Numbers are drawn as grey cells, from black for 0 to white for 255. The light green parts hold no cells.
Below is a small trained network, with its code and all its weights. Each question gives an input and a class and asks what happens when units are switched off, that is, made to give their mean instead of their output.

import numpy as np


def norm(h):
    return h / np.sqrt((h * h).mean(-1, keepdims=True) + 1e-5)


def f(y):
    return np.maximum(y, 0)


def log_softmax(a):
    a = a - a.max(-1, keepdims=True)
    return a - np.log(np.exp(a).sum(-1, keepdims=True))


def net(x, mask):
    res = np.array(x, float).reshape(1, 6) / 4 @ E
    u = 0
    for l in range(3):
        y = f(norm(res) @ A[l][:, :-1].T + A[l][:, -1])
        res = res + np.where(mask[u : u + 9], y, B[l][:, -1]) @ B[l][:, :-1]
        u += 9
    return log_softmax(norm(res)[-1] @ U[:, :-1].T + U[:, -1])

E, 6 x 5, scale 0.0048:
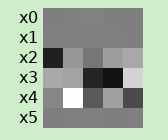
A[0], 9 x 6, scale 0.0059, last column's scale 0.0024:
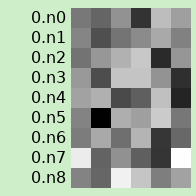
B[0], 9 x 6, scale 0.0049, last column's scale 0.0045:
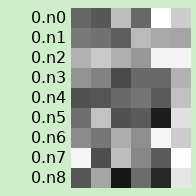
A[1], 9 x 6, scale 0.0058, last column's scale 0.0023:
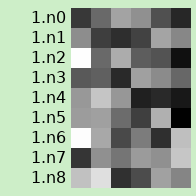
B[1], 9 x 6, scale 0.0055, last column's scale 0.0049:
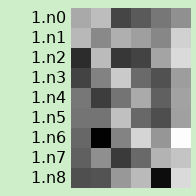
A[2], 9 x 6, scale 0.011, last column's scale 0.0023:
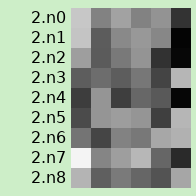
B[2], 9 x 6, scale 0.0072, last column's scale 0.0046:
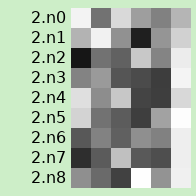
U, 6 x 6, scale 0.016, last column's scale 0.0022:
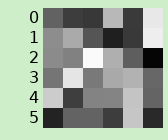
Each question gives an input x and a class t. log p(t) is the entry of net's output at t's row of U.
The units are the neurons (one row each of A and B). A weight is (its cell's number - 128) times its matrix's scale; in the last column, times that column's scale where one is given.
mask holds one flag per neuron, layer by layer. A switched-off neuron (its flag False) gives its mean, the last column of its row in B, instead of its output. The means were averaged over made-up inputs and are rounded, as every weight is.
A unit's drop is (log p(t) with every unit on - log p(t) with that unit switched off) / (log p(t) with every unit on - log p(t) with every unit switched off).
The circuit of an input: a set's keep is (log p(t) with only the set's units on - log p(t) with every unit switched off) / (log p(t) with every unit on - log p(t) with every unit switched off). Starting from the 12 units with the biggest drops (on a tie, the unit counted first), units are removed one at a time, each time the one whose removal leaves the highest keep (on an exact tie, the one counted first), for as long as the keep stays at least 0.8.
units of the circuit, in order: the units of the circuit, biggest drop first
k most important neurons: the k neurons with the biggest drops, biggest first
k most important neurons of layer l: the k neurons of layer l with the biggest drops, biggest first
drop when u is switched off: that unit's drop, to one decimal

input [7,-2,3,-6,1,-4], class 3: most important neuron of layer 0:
(0.n2)
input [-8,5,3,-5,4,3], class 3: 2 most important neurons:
(0.n2; 0.n7)
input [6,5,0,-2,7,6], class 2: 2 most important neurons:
(1.n2; 2.n7)
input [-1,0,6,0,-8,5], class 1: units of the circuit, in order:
(0.n5; 1.n6; 2.n4)
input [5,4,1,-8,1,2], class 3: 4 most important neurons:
(0.n2; 0.n7; 0.n8; 0.n6)
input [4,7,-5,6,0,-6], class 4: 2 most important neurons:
(0.n8; 0.n5)
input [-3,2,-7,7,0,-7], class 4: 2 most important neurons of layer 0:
(0.n8; 0.n5)
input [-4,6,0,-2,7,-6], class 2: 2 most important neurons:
(1.n2; 2.n7)
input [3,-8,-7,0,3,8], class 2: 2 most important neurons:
(0.n7; 0.n8)
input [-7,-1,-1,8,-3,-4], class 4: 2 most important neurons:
(1.n1; 1.n2)
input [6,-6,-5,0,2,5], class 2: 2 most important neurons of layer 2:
(2.n7; 2.n1)
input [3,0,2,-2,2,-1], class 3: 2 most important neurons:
(0.n7; 0.n2)
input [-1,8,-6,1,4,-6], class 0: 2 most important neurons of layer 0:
(0.n0; 0.n2)
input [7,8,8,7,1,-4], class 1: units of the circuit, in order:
(2.n4)
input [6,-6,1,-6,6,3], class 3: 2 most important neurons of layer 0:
(0.n7; 0.n8)
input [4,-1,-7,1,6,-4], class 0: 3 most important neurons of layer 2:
(2.n2; 2.n8; 2.n4)
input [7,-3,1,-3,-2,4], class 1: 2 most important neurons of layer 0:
(0.n7; 0.n8)
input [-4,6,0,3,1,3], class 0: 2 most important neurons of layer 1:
(1.n8; 1.n2)
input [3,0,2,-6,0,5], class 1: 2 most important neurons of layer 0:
(0.n8; 0.n0)
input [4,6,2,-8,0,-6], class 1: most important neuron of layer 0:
(0.n8)
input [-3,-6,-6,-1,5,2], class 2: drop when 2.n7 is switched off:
0.2
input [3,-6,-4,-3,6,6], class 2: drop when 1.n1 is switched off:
0.0
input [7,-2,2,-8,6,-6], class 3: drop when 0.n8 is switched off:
0.1
